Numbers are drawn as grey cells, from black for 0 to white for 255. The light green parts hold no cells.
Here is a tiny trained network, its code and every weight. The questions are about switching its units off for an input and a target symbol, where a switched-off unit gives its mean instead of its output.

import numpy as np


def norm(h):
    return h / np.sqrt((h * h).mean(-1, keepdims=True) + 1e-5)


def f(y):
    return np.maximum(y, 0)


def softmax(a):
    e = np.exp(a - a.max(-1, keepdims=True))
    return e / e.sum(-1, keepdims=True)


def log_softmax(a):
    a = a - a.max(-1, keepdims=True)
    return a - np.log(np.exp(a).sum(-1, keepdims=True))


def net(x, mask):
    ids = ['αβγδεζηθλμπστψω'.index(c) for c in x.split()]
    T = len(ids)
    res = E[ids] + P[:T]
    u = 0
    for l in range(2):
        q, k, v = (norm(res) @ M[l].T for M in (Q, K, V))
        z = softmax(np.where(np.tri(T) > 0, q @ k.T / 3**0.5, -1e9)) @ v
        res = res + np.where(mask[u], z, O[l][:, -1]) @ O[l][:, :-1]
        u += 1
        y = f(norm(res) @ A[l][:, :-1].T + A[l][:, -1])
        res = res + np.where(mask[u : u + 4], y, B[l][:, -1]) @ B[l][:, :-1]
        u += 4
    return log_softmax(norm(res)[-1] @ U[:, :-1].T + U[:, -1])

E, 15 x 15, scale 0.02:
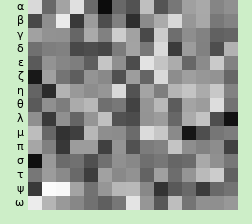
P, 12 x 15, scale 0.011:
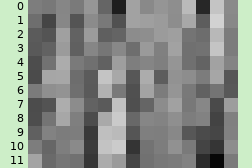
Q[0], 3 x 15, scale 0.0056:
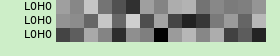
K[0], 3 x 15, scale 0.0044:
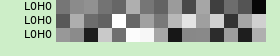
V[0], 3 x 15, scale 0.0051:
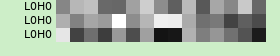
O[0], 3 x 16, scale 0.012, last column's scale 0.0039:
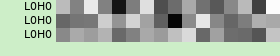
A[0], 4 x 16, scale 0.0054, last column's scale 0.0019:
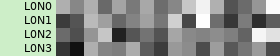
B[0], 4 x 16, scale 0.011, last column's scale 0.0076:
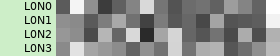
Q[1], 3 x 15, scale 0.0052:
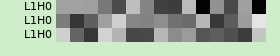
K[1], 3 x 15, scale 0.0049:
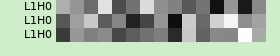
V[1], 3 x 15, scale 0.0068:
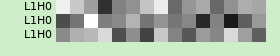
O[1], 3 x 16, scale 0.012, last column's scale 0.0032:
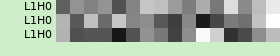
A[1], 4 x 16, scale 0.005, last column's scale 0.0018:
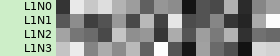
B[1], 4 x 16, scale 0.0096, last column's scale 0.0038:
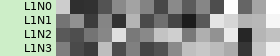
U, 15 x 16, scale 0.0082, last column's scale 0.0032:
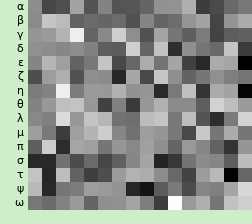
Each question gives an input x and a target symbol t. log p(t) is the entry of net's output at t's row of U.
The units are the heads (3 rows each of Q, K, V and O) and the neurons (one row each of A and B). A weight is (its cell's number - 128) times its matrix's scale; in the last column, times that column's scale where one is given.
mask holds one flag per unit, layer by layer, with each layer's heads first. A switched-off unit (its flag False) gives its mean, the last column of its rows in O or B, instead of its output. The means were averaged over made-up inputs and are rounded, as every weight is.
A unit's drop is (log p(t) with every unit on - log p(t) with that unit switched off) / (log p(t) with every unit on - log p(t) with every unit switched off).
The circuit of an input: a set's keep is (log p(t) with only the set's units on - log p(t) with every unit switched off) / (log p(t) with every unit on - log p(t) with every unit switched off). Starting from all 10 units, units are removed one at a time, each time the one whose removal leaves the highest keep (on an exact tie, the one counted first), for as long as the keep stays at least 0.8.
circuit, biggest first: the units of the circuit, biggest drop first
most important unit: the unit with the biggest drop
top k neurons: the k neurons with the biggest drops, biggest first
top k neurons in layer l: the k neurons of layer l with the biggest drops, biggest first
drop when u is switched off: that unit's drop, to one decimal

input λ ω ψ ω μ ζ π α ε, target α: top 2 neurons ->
(L0N2 L0N1)
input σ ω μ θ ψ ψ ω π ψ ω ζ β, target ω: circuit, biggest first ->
(L1H0)
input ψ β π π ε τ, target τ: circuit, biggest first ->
(L0H0 L0N0 L1N1)
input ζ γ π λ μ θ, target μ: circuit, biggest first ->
(L1H0 L1N0)
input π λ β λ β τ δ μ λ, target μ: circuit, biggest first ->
(L1H0 L1N0)
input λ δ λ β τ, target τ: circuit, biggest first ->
(L0H0 L0N0)
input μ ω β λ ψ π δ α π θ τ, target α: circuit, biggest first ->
(L1H0 L0N2)
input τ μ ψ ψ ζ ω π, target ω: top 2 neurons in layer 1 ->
(L1N2 L1N0)
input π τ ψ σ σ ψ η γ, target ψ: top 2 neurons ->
(L0N0 L0N3)
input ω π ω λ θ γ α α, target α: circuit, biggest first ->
(L0N2 L1H0)
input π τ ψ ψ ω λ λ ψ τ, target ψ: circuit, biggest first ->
(L1H0 L0N0)
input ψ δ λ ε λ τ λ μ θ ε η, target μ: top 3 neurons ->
(L1N0 L0N1 L0N2)
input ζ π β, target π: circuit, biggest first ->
(L1H0 L0H0)
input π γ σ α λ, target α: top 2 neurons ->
(L0N2 L0N1)
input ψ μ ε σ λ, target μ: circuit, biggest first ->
(L1H0)
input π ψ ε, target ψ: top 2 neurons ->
(L0N1 L0N0)
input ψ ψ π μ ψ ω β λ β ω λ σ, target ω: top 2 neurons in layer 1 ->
(L1N3 L1N1)
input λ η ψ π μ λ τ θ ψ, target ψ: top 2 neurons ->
(L1N0 L0N0)
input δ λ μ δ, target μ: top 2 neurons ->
(L1N0 L0N2)
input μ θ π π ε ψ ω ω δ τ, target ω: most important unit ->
L1H0
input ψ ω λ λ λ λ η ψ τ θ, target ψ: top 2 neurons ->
(L0N0 L0N2)
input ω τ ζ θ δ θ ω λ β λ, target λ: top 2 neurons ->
(L0N3 L0N0)
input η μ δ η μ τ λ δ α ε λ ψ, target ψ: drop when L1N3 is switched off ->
-0.1
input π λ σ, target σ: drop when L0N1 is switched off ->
0.0
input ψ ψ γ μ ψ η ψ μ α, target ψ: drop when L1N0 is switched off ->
0.2
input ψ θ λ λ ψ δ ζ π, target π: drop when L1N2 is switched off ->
0.1
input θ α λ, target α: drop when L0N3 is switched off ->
-0.1
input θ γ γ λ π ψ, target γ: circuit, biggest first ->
(L0H0)
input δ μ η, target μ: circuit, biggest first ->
(L1H0 L1N0)
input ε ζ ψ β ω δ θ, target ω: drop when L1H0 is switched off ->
0.7
